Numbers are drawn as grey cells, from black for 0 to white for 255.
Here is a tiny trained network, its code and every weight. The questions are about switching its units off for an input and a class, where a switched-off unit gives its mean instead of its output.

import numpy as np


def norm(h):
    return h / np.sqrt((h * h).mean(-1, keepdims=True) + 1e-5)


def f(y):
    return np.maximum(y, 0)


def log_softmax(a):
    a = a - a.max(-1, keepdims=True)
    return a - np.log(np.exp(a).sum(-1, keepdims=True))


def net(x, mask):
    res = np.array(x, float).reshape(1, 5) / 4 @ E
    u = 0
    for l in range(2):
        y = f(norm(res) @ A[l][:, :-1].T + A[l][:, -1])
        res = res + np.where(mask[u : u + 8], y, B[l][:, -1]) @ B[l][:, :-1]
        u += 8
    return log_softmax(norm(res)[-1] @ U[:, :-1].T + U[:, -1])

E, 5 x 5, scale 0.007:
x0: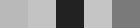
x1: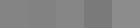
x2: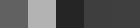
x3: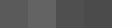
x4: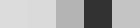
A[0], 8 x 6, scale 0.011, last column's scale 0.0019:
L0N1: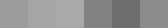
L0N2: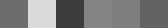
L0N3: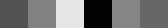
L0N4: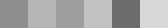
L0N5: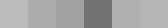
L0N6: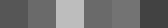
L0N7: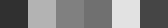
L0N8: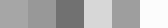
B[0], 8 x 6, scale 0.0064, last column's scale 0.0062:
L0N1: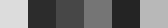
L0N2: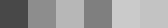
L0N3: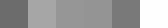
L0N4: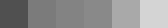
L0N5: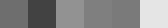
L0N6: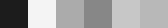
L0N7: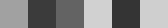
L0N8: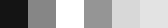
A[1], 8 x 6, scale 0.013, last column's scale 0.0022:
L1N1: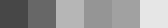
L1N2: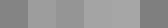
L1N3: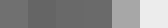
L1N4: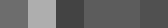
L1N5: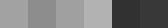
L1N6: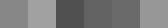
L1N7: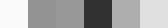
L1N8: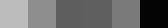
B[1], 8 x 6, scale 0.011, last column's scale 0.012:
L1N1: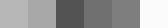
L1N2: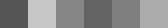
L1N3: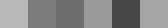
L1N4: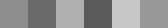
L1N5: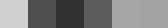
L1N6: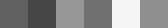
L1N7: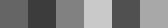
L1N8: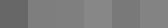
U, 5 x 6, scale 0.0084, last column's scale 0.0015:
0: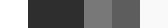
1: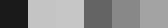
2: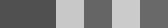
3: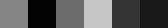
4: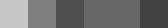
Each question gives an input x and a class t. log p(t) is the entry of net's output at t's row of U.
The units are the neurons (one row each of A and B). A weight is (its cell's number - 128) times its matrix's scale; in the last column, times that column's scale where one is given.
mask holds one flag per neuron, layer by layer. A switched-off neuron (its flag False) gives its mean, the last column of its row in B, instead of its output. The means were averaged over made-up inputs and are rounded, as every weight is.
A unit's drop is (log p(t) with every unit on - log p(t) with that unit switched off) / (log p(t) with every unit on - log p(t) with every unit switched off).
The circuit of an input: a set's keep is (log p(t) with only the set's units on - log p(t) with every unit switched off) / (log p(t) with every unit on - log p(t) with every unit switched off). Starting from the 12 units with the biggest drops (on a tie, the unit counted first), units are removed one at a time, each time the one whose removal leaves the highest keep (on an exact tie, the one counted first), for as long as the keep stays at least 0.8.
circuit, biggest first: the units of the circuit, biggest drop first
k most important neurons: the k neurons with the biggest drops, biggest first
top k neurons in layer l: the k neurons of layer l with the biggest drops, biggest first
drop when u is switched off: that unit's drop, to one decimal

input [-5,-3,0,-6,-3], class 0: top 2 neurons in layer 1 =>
(L1N5, L1N2)
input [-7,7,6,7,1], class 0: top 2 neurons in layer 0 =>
(L0N7, L0N8)
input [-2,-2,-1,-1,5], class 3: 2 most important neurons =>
(L1N7, L0N8)
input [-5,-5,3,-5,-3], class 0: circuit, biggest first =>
(L1N5)
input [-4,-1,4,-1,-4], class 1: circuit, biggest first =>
(L0N6, L1N7)
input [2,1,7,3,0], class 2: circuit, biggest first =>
(L1N1, L1N4)
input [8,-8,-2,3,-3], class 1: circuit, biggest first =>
(L0N8, L1N2)
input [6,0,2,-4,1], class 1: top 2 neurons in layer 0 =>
(L0N2, L0N8)
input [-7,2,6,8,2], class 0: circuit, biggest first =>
(L0N7, L1N3)
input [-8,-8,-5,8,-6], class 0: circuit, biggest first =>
(L0N8, L1N1)
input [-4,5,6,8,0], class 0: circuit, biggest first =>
(L1N3, L0N7)
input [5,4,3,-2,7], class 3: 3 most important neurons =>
(L1N7, L0N1, L0N6)
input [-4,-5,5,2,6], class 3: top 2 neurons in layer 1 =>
(L1N7, L1N2)
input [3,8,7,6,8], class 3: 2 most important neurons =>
(L1N7, L0N7)
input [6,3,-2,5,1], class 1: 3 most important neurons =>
(L0N8, L1N2, L1N5)
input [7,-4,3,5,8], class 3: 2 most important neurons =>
(L1N7, L0N6)
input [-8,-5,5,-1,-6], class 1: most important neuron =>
(L0N6)
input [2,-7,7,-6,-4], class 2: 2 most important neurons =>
(L1N6, L1N4)
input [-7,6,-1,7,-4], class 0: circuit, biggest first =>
(L0N8, L1N1, L1N3)
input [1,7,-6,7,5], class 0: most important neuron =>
(L0N7)
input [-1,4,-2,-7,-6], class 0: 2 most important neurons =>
(L1N5, L1N7)
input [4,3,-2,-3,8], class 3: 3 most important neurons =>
(L1N7, L0N1, L0N6)
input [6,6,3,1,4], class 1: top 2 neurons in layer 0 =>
(L0N2, L0N8)
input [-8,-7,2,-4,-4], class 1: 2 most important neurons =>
(L0N6, L0N7)
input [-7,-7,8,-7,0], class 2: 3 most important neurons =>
(L1N1, L1N4, L1N6)
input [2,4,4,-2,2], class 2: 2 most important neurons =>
(L0N8, L0N1)
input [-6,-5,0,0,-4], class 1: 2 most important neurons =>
(L0N6, L1N5)
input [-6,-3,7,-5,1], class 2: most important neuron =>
(L0N8)
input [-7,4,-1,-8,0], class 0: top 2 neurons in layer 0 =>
(L0N8, L0N1)
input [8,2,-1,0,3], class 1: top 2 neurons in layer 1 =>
(L1N2, L1N5)
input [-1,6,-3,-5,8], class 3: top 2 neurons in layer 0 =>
(L0N1, L0N7)
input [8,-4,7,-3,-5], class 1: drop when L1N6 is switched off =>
-0.1
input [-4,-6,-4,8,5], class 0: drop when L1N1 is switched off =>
0.2
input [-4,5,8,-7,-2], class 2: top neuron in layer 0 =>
(L0N7)
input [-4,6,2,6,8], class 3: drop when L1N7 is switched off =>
0.8
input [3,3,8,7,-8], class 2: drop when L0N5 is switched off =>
0.2
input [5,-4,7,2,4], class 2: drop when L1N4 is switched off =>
0.1
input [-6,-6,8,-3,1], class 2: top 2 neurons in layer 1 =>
(L1N4, L1N6)
